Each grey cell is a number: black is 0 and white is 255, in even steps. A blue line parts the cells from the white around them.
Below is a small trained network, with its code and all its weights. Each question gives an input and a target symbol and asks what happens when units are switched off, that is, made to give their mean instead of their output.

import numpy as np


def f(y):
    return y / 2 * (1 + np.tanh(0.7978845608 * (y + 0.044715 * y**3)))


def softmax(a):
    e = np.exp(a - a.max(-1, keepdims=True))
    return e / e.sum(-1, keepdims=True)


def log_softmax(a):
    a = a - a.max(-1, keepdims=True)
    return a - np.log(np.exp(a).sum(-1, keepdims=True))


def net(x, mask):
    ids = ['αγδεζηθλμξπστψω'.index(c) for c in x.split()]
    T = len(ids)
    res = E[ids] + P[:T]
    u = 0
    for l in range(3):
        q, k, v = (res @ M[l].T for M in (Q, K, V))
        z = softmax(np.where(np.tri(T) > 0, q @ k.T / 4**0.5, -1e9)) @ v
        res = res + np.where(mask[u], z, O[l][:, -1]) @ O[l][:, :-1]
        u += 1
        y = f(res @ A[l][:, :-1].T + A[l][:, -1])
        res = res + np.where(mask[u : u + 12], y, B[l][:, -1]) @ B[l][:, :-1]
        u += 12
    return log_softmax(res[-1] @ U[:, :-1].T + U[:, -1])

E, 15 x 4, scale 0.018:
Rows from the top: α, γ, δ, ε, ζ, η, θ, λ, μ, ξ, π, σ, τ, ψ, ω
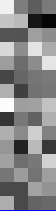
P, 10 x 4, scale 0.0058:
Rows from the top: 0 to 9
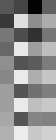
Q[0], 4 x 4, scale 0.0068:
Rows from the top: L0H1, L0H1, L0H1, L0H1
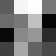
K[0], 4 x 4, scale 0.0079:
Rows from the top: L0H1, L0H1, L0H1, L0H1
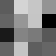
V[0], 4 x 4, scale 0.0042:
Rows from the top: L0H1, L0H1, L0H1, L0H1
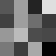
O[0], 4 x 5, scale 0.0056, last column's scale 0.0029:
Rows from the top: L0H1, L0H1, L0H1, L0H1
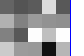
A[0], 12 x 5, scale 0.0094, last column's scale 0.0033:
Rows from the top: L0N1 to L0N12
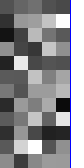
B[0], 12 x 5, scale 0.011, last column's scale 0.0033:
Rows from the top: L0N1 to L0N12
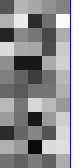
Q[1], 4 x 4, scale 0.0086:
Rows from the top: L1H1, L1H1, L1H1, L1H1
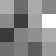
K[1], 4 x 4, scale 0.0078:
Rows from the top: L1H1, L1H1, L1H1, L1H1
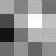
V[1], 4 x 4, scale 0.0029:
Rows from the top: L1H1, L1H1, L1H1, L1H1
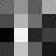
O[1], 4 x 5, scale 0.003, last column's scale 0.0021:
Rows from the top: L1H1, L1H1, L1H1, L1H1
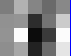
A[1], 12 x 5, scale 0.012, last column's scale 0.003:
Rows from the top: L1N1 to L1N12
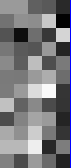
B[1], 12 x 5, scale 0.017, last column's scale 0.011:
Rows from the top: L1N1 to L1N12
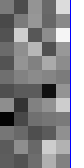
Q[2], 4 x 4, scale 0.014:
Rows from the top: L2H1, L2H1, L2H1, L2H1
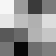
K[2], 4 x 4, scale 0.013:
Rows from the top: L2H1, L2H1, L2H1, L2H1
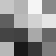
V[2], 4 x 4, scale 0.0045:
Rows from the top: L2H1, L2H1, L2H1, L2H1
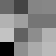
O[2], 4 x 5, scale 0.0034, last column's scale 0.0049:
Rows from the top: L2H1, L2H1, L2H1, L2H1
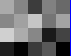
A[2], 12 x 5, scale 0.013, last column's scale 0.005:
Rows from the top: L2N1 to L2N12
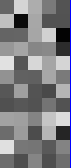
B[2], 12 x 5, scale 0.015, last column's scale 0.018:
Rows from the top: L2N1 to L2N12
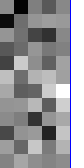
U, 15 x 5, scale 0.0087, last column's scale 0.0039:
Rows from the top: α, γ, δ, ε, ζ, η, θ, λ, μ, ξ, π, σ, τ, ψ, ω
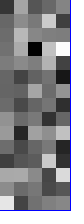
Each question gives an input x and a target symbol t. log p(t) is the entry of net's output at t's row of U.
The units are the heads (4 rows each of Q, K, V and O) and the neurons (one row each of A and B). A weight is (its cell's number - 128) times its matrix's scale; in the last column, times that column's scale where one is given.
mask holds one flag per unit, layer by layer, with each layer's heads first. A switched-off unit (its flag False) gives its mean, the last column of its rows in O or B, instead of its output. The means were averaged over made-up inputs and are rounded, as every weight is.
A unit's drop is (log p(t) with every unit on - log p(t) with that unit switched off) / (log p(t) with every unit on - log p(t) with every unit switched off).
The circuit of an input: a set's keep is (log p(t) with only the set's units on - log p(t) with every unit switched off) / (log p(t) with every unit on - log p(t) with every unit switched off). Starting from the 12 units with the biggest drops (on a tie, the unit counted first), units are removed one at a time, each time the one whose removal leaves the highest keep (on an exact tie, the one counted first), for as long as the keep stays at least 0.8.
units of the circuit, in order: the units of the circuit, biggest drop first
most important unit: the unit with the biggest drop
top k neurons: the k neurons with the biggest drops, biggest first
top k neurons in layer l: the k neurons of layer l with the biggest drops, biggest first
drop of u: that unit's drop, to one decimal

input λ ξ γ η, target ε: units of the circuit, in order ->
[L0N2, L2N11]
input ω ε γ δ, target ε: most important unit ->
L1N8
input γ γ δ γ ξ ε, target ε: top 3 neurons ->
[L1N2, L0N4, L0N11]
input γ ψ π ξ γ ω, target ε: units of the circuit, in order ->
[L1N1, L2N11]
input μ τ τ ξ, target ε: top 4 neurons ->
[L0N11, L2N8, L2N9, L1N8]
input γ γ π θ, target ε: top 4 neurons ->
[L0N2, L0N11, L1N1, L2N9]
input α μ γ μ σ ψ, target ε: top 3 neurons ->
[L0N2, L1N8, L2N8]
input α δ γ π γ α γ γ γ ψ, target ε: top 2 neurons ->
[L1N8, L2N8]
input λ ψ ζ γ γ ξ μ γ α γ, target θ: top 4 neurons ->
[L1N3, L2N2, L0N5, L2N11]
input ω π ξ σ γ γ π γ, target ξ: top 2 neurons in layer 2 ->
[L2N11, L2N2]
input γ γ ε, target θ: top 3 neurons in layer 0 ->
[L0N2, L0N3, L0N5]
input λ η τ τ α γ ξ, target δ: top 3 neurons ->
[L1N3, L2N5, L2N7]
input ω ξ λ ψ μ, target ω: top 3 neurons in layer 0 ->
[L0N2, L0N4, L0N3]
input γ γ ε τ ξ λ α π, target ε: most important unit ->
L0N2
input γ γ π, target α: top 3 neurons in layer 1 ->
[L1N3, L1N12, L1N8]
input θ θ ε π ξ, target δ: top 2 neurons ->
[L2N5, L1N3]
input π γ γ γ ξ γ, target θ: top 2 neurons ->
[L1N3, L2N2]
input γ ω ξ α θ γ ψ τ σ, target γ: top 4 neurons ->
[L1N3, L0N4, L2N5, L2N6]
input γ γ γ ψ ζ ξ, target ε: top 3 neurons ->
[L0N11, L1N8, L2N8]
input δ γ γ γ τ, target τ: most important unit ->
L1N3
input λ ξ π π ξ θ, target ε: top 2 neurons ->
[L0N11, L2N9]
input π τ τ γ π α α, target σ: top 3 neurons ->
[L1N3, L1N8, L2N2]
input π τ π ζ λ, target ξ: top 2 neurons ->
[L1N7, L1N3]
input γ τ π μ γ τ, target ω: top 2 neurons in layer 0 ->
[L0N2, L0N4]
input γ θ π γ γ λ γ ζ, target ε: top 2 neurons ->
[L0N2, L1N11]
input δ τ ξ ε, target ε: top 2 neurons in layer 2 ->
[L2N11, L2N10]
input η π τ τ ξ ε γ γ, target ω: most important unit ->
L0N10
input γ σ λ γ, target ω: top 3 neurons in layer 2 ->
[L2N10, L2N5, L2N11]
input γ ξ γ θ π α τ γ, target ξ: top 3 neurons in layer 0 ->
[L0N10, L0N4, L0N2]
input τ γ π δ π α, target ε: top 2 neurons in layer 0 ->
[L0N5, L0N11]
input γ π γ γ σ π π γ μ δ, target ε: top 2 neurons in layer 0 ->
[L0N11, L0N5]
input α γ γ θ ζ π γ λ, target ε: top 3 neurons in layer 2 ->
[L2N7, L2N11, L2N10]
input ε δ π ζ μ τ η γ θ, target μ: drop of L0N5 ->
0.2
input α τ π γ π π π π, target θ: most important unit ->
L0N11
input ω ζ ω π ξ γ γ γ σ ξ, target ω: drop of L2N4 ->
0.0
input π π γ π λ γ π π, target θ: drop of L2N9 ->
0.1
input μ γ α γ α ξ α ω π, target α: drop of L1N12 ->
0.1
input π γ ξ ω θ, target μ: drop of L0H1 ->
-0.1
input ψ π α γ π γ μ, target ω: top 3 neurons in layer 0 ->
[L0N2, L0N4, L0N11]
